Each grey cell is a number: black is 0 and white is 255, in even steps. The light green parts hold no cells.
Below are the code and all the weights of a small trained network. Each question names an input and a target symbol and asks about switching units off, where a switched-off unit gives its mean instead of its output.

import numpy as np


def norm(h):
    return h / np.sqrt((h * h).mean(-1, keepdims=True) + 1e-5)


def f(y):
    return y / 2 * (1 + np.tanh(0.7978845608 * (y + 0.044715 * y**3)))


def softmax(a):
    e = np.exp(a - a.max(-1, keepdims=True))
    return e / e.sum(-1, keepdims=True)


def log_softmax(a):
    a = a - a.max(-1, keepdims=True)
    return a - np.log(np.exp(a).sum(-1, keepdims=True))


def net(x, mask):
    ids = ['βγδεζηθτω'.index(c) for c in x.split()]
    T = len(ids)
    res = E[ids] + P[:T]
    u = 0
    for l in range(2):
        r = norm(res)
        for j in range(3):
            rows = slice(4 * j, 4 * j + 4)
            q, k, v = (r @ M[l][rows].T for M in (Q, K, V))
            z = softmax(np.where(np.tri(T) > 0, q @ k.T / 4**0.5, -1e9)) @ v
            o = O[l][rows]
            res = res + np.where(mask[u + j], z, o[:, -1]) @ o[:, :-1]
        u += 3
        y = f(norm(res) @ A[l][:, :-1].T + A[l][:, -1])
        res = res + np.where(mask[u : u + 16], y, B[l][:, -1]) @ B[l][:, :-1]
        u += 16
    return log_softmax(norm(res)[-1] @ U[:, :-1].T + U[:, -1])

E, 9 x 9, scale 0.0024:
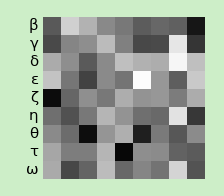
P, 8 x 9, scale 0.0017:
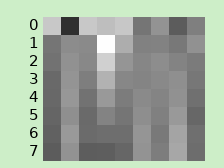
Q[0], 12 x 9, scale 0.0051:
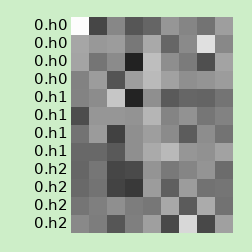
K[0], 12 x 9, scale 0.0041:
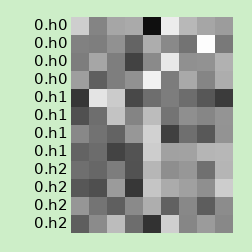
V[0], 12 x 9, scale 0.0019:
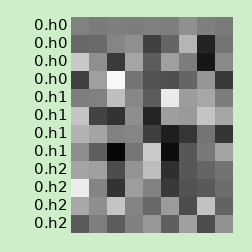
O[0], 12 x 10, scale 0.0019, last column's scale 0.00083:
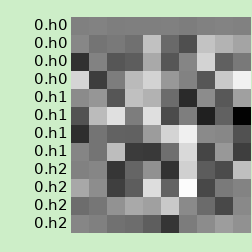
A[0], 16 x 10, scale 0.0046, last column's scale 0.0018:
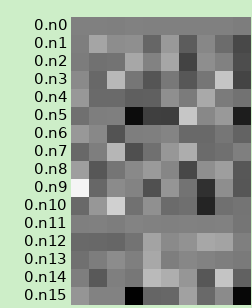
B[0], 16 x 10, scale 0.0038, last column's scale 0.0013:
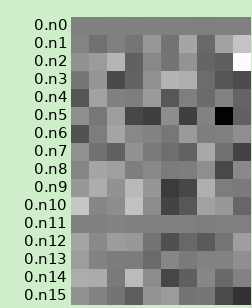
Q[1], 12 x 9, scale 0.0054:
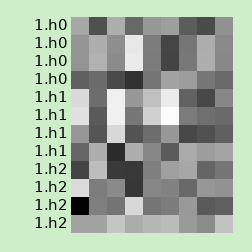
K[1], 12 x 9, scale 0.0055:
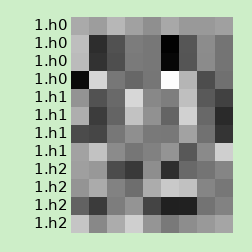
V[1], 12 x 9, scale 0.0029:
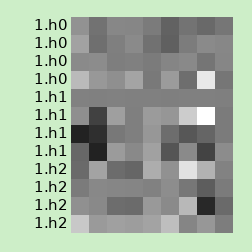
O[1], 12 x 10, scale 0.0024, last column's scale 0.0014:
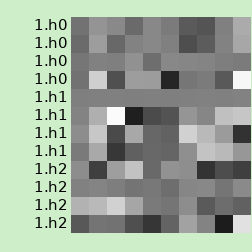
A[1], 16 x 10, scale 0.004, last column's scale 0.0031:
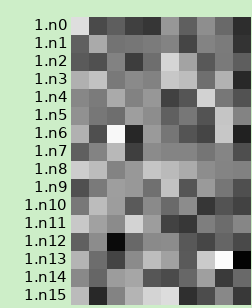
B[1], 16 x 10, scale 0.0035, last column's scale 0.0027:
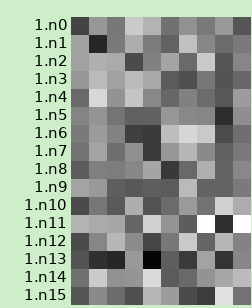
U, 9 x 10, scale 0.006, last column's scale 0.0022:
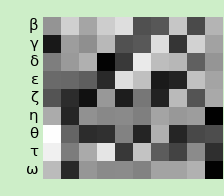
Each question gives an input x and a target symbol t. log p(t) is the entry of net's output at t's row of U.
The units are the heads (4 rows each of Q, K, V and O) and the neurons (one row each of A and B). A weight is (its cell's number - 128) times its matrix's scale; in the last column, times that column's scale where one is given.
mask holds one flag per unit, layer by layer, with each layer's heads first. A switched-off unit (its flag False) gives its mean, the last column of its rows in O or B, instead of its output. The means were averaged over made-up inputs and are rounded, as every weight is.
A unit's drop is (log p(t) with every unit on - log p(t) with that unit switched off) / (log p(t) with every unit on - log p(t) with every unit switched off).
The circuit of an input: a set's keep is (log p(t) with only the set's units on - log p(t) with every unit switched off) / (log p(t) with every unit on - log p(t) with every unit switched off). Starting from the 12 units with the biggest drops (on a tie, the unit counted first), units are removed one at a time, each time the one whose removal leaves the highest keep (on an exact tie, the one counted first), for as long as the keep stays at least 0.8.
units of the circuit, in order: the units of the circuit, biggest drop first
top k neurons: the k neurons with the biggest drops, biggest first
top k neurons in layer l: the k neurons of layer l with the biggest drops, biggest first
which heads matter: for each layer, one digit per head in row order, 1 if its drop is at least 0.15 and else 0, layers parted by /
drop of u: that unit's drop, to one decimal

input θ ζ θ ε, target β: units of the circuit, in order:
(0.n9)
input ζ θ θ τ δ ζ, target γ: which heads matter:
111 / 011
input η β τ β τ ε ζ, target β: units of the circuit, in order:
(0.n14, 0.h0)
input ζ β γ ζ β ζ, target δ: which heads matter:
011 / 100
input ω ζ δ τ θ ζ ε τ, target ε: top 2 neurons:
(0.n9, 1.n15)
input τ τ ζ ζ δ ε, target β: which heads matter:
010 / 000
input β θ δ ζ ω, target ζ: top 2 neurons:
(1.n13, 0.n12)
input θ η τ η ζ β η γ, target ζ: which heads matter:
100 / 001
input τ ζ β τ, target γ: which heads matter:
110 / 000
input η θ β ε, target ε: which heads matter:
100 / 110
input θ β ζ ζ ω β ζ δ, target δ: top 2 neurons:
(0.n4, 1.n6)
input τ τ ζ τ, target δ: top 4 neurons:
(0.n14, 0.n9, 0.n10, 1.n2)
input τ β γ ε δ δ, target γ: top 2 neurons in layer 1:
(1.n11, 1.n10)
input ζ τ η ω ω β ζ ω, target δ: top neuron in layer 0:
(0.n14)
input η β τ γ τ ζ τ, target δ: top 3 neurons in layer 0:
(0.n14, 0.n10, 0.n12)
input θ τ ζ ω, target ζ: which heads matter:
000 / 001
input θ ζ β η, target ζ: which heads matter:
000 / 001
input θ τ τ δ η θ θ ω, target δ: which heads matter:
100 / 100
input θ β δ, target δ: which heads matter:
000 / 010
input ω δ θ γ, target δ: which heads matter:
110 / 110
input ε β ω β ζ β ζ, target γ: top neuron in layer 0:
(0.n14)
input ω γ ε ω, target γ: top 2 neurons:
(1.n11, 0.n14)
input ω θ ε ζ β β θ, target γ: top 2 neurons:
(0.n5, 1.n12)
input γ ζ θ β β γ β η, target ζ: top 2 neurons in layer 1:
(1.n13, 1.n11)
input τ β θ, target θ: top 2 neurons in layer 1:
(1.n5, 1.n14)
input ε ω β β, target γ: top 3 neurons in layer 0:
(0.n10, 0.n9, 0.n14)
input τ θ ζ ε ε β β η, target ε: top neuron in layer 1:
(1.n15)
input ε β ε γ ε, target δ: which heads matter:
100 / 101
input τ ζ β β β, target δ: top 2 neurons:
(0.n9, 0.n14)
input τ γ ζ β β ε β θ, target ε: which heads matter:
100 / 011
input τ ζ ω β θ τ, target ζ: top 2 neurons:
(1.n13, 0.n2)
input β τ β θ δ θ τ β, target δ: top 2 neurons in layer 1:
(1.n2, 1.n4)
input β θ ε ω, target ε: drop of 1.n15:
0.2
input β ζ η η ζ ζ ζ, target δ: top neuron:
(0.n3)
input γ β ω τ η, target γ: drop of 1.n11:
0.8
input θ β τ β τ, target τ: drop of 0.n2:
0.2
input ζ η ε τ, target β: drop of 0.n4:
0.0
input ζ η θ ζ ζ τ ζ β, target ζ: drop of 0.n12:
0.1
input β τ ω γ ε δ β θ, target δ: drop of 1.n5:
0.1
